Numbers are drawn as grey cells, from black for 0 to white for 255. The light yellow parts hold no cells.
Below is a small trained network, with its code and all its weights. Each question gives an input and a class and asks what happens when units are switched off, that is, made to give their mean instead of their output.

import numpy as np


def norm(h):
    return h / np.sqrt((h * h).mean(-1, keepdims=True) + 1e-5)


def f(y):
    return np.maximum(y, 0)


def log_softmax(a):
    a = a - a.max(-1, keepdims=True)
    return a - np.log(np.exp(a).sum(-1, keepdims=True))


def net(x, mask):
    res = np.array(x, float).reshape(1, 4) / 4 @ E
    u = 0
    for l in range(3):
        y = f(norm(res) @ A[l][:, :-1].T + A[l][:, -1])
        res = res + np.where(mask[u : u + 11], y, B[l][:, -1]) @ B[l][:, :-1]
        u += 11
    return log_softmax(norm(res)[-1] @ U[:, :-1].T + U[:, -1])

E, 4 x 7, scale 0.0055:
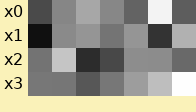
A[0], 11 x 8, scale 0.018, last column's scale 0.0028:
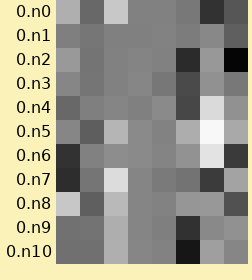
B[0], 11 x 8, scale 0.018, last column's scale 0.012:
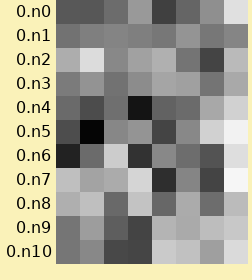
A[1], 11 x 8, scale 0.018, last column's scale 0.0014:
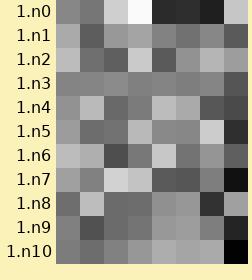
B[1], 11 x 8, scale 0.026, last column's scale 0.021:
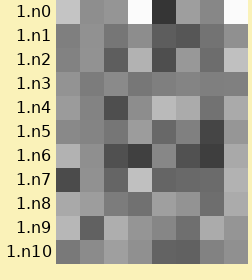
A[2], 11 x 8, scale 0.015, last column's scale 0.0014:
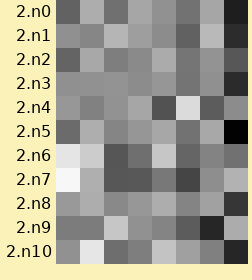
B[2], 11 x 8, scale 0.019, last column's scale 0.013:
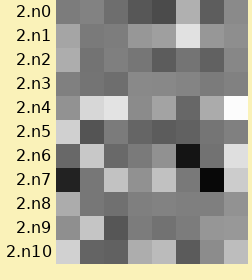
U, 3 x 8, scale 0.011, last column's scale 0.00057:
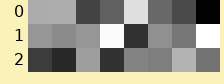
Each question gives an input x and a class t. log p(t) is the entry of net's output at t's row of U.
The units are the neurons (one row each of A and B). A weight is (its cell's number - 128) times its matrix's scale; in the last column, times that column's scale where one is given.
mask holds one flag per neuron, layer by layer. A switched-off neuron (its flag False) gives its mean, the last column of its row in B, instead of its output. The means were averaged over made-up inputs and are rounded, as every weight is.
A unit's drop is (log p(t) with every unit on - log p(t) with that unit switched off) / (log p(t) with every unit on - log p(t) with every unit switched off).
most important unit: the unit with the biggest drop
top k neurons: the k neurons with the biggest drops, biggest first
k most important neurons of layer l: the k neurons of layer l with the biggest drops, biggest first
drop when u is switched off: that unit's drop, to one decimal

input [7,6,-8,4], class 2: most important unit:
0.n6
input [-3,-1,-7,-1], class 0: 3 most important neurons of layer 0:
(0.n10 0.n2 0.n9)
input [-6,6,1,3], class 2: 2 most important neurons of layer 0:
(0.n4 0.n6)
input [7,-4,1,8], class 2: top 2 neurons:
(0.n7 1.n0)
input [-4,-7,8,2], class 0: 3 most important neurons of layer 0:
(0.n5 0.n7 0.n0)
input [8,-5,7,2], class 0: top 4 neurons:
(0.n5 0.n7 0.n0 1.n0)
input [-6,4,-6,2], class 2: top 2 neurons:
(0.n4 0.n5)
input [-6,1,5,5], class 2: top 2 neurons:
(0.n4 1.n0)
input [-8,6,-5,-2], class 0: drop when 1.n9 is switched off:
0.0
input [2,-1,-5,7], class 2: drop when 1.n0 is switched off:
0.1
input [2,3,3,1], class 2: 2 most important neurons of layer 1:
(1.n0 1.n2)
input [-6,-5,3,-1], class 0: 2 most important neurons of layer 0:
(0.n5 0.n7)
